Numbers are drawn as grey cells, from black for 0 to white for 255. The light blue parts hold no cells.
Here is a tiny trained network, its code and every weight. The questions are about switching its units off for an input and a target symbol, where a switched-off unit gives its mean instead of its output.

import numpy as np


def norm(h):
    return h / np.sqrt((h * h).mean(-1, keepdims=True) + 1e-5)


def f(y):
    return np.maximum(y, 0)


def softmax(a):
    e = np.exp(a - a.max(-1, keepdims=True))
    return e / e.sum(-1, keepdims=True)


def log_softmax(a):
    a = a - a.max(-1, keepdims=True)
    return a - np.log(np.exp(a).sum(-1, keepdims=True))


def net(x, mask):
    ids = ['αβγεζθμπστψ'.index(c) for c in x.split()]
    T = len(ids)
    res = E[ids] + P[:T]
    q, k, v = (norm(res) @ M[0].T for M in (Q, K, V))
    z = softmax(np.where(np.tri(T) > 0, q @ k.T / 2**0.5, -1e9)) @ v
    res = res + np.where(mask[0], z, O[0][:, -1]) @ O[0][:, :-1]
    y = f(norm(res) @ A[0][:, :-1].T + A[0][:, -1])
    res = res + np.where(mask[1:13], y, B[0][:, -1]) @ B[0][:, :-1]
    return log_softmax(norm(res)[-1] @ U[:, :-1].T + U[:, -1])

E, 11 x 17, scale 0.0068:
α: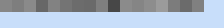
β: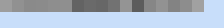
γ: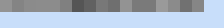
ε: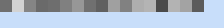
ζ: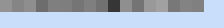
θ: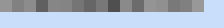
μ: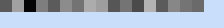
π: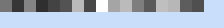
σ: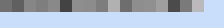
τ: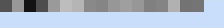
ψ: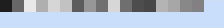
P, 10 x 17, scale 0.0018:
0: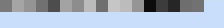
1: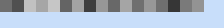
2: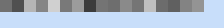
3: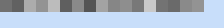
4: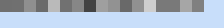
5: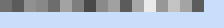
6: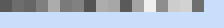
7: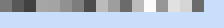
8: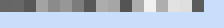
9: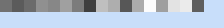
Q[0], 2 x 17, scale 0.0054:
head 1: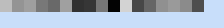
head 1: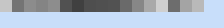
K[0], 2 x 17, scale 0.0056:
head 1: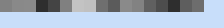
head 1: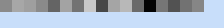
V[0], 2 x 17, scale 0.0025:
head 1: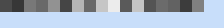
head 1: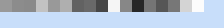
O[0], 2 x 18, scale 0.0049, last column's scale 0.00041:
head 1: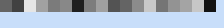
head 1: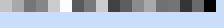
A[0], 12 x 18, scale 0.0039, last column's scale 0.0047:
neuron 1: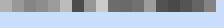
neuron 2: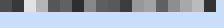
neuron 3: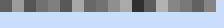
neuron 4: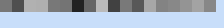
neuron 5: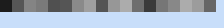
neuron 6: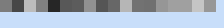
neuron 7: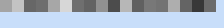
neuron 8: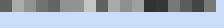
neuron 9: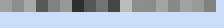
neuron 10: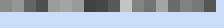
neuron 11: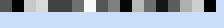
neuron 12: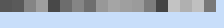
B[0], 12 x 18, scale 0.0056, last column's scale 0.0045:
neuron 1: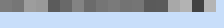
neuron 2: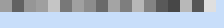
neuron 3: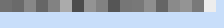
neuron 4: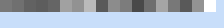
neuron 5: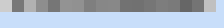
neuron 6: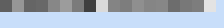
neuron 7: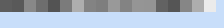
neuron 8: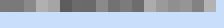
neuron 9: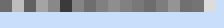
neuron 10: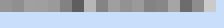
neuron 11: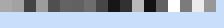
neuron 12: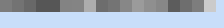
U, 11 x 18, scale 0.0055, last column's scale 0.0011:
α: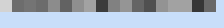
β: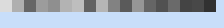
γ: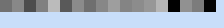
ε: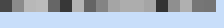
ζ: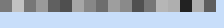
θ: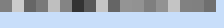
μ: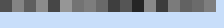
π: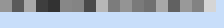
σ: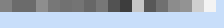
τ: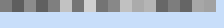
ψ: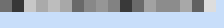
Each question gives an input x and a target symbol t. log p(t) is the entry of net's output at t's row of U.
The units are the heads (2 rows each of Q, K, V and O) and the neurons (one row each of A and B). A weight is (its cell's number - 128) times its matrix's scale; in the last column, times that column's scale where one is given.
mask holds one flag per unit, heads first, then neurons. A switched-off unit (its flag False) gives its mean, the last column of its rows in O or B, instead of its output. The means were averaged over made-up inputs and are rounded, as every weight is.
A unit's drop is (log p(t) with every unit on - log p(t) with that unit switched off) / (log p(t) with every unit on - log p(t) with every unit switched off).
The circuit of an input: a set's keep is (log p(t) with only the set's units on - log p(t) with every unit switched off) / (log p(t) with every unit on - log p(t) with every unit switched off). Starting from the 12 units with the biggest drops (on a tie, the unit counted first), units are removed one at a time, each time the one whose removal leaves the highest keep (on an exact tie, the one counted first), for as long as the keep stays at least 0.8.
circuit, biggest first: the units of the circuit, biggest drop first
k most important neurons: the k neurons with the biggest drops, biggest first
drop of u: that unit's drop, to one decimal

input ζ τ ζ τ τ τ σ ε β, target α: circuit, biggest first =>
[head 1; neuron 3]
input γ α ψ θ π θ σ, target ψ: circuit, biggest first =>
[head 1; neuron 1]
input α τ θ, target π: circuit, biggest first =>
[head 1; neuron 6; neuron 5; neuron 3]
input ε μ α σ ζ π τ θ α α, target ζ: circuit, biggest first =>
[neuron 9; neuron 4]
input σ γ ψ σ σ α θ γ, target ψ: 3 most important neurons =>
[neuron 2; neuron 4; neuron 1]
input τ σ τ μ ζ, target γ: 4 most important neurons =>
[neuron 2; neuron 4; neuron 6; neuron 9]
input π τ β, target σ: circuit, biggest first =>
[head 1; neuron 11]
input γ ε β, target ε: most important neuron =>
[neuron 7]
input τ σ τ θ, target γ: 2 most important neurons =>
[neuron 2; neuron 4]
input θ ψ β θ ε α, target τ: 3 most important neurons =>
[neuron 10; neuron 7; neuron 3]
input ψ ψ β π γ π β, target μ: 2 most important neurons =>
[neuron 1; neuron 4]
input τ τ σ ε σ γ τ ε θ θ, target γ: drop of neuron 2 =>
0.5
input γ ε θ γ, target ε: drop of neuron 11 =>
0.0
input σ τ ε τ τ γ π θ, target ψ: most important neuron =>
[neuron 2]
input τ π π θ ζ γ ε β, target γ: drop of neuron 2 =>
0.5
